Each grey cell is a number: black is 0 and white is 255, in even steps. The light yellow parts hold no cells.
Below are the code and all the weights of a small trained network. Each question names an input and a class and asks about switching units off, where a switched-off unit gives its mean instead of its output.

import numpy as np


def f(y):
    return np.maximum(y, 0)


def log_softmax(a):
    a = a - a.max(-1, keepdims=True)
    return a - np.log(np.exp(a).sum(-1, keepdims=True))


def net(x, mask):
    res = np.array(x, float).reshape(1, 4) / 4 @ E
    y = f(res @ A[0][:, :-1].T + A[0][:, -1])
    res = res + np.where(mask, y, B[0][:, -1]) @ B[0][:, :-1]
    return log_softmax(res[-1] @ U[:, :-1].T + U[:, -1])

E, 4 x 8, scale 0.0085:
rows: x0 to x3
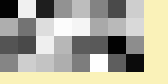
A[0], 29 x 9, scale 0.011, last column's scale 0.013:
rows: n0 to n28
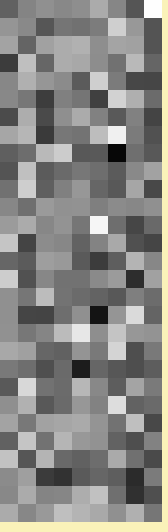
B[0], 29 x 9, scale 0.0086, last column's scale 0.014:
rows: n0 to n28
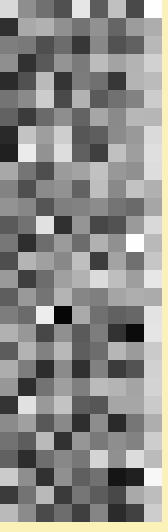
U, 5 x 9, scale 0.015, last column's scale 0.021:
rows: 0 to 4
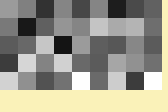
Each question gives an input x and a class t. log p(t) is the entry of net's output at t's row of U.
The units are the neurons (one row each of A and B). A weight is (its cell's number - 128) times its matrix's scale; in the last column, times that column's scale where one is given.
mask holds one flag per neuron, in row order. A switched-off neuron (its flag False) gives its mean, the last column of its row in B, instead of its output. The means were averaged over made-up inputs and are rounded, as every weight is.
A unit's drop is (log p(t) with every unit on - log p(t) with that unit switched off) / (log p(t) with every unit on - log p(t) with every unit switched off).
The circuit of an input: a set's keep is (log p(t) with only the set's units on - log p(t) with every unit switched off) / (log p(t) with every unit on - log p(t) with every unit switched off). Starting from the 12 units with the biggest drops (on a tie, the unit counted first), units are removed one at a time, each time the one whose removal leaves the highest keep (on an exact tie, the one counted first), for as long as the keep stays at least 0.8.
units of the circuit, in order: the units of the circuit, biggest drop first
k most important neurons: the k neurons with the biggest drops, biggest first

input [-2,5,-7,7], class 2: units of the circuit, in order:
(n12)
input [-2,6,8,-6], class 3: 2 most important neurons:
(n8 n14)
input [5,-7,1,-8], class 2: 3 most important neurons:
(n17 n5 n18)
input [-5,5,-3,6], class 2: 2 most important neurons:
(n12 n26)
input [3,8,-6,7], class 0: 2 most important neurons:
(n18 n28)
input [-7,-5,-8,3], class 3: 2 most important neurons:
(n7 n22)
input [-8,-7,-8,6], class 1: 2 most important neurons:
(n15 n13)
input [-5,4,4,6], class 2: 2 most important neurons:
(n12 n4)
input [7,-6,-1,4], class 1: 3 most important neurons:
(n21 n18 n6)
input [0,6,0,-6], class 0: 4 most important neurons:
(n18 n28 n12 n23)
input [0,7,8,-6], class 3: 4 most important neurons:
(n8 n14 n26 n20)
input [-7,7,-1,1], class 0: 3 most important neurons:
(n18 n28 n2)
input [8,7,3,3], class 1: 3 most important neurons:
(n3 n21 n26)
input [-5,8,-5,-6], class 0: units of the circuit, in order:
(n18)
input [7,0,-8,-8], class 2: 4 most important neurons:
(n17 n5 n8 n15)
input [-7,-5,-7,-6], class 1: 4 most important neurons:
(n15 n25 n13 n8)
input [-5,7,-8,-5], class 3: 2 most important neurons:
(n7 n22)
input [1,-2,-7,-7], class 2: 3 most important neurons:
(n17 n5 n8)
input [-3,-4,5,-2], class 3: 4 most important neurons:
(n8 n18 n14 n28)
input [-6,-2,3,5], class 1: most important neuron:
(n15)
